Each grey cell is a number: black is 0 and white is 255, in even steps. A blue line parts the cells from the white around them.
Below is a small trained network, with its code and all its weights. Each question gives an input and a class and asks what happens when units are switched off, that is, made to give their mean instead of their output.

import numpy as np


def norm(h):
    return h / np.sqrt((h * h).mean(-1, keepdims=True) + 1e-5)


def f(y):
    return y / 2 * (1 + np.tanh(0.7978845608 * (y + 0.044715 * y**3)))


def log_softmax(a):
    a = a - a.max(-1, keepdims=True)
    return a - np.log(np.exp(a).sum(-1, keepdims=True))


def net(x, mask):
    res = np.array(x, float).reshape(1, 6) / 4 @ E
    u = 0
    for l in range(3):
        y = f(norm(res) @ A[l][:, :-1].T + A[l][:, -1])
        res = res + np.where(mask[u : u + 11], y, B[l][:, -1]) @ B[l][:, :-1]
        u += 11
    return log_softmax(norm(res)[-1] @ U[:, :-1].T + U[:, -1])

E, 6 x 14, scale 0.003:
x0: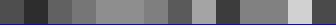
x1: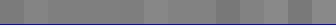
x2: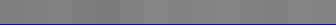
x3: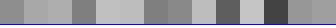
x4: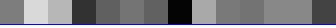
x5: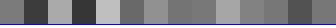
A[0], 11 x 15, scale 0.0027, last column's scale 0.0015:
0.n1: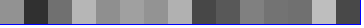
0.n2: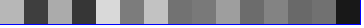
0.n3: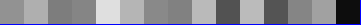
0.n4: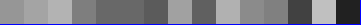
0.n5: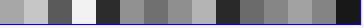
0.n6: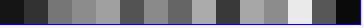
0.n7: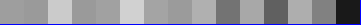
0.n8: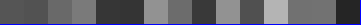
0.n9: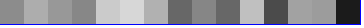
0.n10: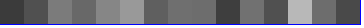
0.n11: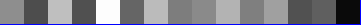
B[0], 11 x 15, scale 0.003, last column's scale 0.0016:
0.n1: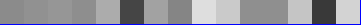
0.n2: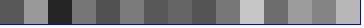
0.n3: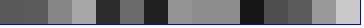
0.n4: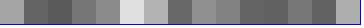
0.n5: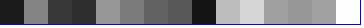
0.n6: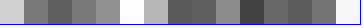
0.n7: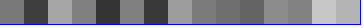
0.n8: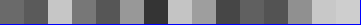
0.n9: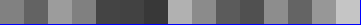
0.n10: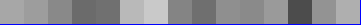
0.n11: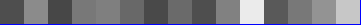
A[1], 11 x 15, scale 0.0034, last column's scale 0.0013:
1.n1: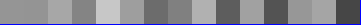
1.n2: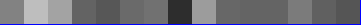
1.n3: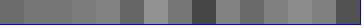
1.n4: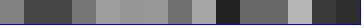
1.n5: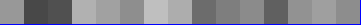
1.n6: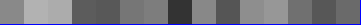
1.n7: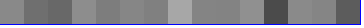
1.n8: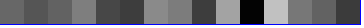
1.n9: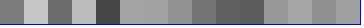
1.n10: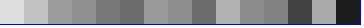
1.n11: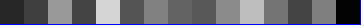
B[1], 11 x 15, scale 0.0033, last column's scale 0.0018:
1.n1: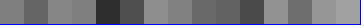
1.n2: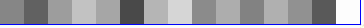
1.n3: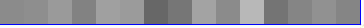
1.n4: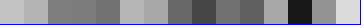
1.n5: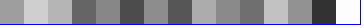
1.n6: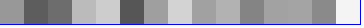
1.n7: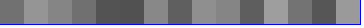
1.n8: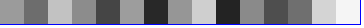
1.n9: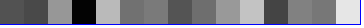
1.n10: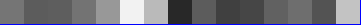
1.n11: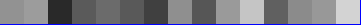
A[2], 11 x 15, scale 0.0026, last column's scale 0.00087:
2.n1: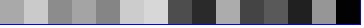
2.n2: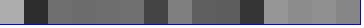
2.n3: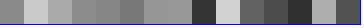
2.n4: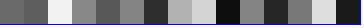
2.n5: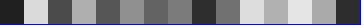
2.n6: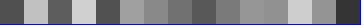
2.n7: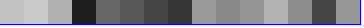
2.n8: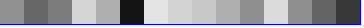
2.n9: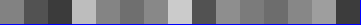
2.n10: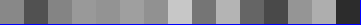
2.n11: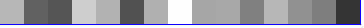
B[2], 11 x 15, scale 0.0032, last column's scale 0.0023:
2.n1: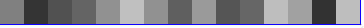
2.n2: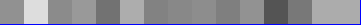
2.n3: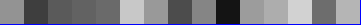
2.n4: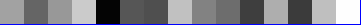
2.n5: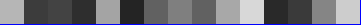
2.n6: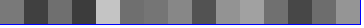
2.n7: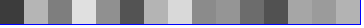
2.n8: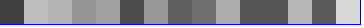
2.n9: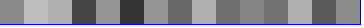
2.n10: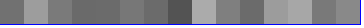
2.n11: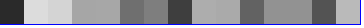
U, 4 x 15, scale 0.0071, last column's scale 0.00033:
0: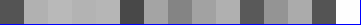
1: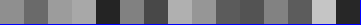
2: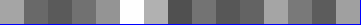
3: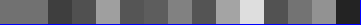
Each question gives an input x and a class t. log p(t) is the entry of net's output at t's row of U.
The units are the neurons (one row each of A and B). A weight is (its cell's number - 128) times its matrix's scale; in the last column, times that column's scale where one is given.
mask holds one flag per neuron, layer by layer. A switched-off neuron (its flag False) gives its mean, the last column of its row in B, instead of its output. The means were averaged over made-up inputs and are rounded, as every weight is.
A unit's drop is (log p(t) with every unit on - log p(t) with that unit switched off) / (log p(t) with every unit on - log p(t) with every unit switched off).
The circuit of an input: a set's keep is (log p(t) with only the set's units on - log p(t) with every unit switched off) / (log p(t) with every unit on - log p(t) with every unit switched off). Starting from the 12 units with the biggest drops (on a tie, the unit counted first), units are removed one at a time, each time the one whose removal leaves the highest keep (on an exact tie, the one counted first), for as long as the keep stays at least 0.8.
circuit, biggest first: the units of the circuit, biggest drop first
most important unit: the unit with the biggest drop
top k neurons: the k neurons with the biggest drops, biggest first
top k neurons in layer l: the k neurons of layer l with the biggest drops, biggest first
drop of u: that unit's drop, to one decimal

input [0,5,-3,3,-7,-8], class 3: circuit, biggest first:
0.n5; 2.n5
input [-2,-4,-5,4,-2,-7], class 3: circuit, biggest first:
0.n5
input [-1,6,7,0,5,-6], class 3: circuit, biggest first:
0.n5; 2.n5
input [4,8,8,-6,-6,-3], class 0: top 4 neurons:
0.n1; 0.n3; 1.n5; 0.n9
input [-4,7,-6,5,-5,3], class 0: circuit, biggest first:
0.n1; 2.n11
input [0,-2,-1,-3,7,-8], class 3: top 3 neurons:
0.n5; 2.n5; 1.n5
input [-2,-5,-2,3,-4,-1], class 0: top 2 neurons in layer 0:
0.n1; 0.n8
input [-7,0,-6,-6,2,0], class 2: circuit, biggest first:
1.n10; 2.n1
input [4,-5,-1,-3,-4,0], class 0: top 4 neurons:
0.n1; 1.n5; 1.n10; 0.n4
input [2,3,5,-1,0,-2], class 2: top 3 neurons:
0.n6; 0.n11; 0.n2
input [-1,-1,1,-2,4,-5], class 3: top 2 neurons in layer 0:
0.n5; 0.n1
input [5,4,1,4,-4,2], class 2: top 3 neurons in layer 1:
1.n4; 1.n2; 1.n6
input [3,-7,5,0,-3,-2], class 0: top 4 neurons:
1.n5; 0.n1; 1.n10; 0.n4
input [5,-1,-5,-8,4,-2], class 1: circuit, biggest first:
1.n8
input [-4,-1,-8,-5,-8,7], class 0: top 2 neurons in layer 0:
0.n5; 0.n1
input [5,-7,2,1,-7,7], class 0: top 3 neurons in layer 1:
1.n5; 1.n9; 1.n10
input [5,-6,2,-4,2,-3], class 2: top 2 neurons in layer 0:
0.n6; 0.n3
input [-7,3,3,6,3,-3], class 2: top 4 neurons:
1.n10; 1.n8; 0.n8; 2.n1
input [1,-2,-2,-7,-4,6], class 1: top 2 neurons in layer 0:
0.n5; 0.n8
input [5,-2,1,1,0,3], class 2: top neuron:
0.n6
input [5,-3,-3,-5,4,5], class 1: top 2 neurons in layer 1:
1.n8; 1.n10
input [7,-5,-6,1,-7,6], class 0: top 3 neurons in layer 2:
2.n11; 2.n8; 2.n3
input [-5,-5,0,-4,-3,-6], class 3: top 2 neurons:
0.n5; 0.n6
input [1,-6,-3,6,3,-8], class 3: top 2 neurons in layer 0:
0.n5; 0.n8
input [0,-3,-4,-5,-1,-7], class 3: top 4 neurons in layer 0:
0.n5; 0.n3; 0.n9; 0.n7
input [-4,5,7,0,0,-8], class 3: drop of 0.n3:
0.0
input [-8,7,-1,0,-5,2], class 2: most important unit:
1.n10
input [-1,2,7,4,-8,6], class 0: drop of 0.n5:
0.1
